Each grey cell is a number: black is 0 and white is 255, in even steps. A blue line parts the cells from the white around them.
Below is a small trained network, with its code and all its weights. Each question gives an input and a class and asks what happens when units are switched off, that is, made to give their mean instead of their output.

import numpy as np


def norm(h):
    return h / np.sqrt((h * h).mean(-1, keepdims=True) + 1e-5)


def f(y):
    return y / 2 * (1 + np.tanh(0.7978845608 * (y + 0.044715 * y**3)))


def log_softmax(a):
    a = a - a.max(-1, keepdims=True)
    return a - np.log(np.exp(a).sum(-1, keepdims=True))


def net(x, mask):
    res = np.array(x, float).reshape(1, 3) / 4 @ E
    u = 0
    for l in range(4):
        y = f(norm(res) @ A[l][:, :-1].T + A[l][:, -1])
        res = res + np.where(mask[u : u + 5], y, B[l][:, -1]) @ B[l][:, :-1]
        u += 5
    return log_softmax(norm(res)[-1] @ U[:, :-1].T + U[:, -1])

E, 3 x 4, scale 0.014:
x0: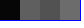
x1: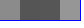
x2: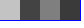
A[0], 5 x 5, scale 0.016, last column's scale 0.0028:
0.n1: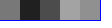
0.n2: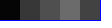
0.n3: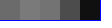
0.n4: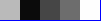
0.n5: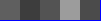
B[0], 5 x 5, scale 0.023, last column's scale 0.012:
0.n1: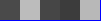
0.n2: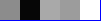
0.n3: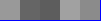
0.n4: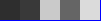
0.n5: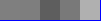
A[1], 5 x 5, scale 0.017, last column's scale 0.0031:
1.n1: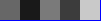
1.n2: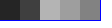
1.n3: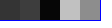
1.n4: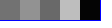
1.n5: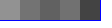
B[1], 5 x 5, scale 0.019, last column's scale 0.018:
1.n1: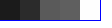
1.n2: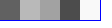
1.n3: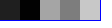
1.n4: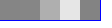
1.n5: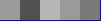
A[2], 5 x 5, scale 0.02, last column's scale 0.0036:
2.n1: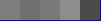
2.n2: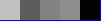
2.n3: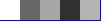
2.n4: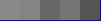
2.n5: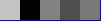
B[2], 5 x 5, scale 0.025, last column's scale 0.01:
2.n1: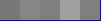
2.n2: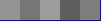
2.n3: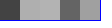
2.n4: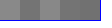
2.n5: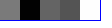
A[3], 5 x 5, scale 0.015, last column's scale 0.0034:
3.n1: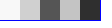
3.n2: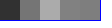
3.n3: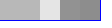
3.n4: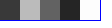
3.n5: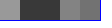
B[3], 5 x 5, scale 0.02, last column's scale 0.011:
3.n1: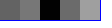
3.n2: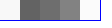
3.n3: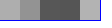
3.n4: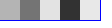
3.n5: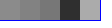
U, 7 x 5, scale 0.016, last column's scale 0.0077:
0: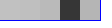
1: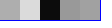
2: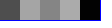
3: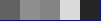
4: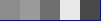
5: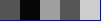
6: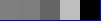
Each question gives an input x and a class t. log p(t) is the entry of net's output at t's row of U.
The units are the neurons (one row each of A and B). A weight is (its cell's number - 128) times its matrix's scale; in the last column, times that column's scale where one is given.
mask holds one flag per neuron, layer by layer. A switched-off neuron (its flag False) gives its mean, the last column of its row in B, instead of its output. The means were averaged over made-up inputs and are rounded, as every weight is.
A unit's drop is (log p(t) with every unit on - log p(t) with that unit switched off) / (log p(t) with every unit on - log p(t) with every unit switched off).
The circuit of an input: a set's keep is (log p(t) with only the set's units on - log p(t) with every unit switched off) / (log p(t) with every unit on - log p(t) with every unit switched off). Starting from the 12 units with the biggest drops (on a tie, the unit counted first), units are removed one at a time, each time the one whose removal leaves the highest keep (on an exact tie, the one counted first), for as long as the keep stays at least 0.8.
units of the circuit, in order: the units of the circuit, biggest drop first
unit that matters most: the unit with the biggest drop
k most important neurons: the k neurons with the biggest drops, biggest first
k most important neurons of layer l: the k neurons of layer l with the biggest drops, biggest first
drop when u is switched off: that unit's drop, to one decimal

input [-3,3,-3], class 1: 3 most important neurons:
0.n2, 0.n4, 1.n3
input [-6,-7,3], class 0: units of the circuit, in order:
0.n2, 1.n1, 0.n4
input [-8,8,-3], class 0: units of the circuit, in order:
0.n2, 1.n3, 1.n1, 2.n5
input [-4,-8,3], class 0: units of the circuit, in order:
0.n2, 1.n1, 0.n4
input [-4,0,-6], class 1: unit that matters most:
0.n4
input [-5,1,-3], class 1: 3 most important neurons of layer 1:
1.n3, 1.n1, 1.n2
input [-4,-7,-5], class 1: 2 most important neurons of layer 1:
1.n1, 1.n2
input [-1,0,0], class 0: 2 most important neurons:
0.n2, 1.n3
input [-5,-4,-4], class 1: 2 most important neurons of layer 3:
3.n1, 3.n4
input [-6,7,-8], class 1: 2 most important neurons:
0.n2, 0.n4
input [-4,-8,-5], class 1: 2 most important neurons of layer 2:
2.n5, 2.n3
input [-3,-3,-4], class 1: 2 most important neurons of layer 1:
1.n1, 1.n2
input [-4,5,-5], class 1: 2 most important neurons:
0.n2, 0.n4
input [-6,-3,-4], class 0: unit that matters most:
2.n3
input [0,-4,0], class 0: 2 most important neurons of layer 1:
1.n3, 1.n1
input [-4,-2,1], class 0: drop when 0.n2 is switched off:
1.0
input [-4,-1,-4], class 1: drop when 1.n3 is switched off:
0.3
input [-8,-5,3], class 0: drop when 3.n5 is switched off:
0.0
